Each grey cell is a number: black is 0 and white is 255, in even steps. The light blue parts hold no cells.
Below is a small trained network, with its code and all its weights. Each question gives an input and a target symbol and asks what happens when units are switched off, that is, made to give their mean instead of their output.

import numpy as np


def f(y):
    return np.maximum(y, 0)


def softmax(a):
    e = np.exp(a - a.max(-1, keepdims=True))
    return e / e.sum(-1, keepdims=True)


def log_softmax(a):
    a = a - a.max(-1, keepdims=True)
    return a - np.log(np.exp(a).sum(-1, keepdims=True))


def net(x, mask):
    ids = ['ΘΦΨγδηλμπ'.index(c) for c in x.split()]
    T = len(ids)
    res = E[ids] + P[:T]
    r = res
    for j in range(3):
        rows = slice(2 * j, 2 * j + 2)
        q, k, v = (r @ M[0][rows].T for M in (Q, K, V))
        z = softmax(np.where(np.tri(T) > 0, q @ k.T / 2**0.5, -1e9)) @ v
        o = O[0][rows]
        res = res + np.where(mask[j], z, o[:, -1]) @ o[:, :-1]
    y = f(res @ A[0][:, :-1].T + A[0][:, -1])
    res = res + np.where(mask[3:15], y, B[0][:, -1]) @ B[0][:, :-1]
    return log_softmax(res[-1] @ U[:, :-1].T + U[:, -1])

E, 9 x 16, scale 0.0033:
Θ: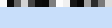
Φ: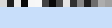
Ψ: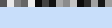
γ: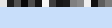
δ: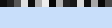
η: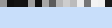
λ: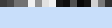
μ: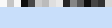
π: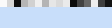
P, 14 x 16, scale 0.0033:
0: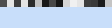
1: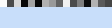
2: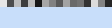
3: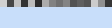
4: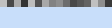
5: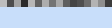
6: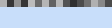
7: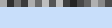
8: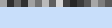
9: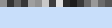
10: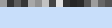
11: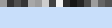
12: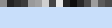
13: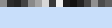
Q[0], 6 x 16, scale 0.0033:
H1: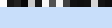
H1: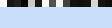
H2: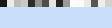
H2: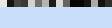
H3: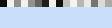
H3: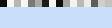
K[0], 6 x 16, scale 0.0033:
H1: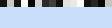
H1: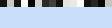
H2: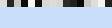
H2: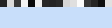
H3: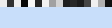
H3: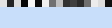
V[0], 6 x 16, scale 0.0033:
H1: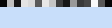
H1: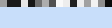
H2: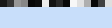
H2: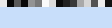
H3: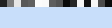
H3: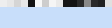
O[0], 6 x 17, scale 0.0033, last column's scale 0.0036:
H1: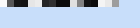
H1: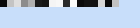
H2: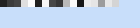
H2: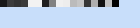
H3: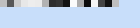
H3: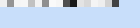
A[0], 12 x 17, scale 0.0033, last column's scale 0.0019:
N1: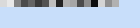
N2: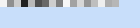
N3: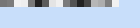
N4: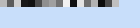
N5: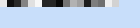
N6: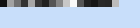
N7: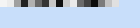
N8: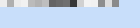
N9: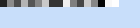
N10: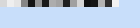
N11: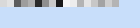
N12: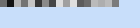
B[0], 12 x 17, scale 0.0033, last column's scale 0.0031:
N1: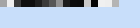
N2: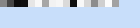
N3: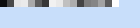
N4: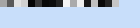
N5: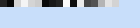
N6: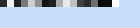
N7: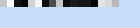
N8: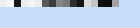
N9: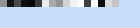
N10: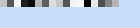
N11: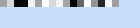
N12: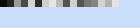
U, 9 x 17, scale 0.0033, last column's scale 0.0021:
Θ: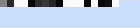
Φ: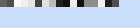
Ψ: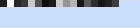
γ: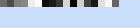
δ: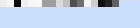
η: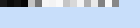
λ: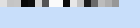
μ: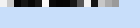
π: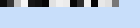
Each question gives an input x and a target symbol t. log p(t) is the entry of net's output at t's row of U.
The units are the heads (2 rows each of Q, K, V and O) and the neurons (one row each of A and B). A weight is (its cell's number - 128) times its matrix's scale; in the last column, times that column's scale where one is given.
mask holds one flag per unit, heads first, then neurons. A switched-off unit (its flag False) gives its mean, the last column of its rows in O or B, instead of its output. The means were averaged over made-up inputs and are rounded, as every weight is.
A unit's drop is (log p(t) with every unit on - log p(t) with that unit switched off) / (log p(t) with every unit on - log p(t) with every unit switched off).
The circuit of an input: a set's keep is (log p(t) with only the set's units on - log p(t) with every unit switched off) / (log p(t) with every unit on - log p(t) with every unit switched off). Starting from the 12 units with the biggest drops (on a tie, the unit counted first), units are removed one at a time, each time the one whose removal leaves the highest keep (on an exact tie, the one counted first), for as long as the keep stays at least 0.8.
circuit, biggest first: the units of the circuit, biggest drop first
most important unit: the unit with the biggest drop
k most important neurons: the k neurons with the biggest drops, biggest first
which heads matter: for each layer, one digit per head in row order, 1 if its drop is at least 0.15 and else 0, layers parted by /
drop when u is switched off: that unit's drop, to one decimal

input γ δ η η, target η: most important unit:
H2
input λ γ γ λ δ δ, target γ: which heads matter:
110
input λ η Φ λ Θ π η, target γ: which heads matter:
110
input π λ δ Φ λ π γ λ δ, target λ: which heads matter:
111
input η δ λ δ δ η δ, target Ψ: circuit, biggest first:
[H3, H1, N6]
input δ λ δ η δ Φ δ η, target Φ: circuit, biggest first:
[H3, H2, H1, N12]
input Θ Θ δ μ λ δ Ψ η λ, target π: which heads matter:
101
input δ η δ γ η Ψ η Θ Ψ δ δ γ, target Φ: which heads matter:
111
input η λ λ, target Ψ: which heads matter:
001
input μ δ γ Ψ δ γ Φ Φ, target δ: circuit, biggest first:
[H3, N8, H1]
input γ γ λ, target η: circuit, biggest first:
[H2, H1, N9, N11]
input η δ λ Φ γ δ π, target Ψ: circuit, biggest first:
[H3, H1, N6, H2]
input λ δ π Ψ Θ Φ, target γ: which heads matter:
100
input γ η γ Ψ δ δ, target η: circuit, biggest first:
[H2, N9, H1]
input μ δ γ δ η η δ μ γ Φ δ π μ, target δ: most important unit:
H3
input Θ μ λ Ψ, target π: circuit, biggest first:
[H3, H1, N3]
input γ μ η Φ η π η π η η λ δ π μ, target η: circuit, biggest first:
[H2, H1, N9]
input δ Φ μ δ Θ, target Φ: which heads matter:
011
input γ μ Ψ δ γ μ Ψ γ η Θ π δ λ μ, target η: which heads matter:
110
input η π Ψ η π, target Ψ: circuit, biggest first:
[H3, N6, H1, H2]
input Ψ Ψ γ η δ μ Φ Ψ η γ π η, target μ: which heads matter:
111
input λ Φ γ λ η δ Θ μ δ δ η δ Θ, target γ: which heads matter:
110
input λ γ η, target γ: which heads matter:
100
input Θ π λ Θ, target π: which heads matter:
001
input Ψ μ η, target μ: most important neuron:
[N1]
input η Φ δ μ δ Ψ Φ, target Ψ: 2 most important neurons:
[N6, N7]
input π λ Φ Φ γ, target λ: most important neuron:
[N10]
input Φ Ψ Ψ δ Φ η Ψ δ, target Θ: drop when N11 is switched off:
0.0
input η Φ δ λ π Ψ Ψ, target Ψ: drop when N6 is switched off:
0.4
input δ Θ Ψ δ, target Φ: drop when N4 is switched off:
0.1
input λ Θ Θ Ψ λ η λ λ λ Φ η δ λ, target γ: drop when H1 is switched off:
0.8
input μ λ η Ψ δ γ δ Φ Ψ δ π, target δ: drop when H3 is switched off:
0.5
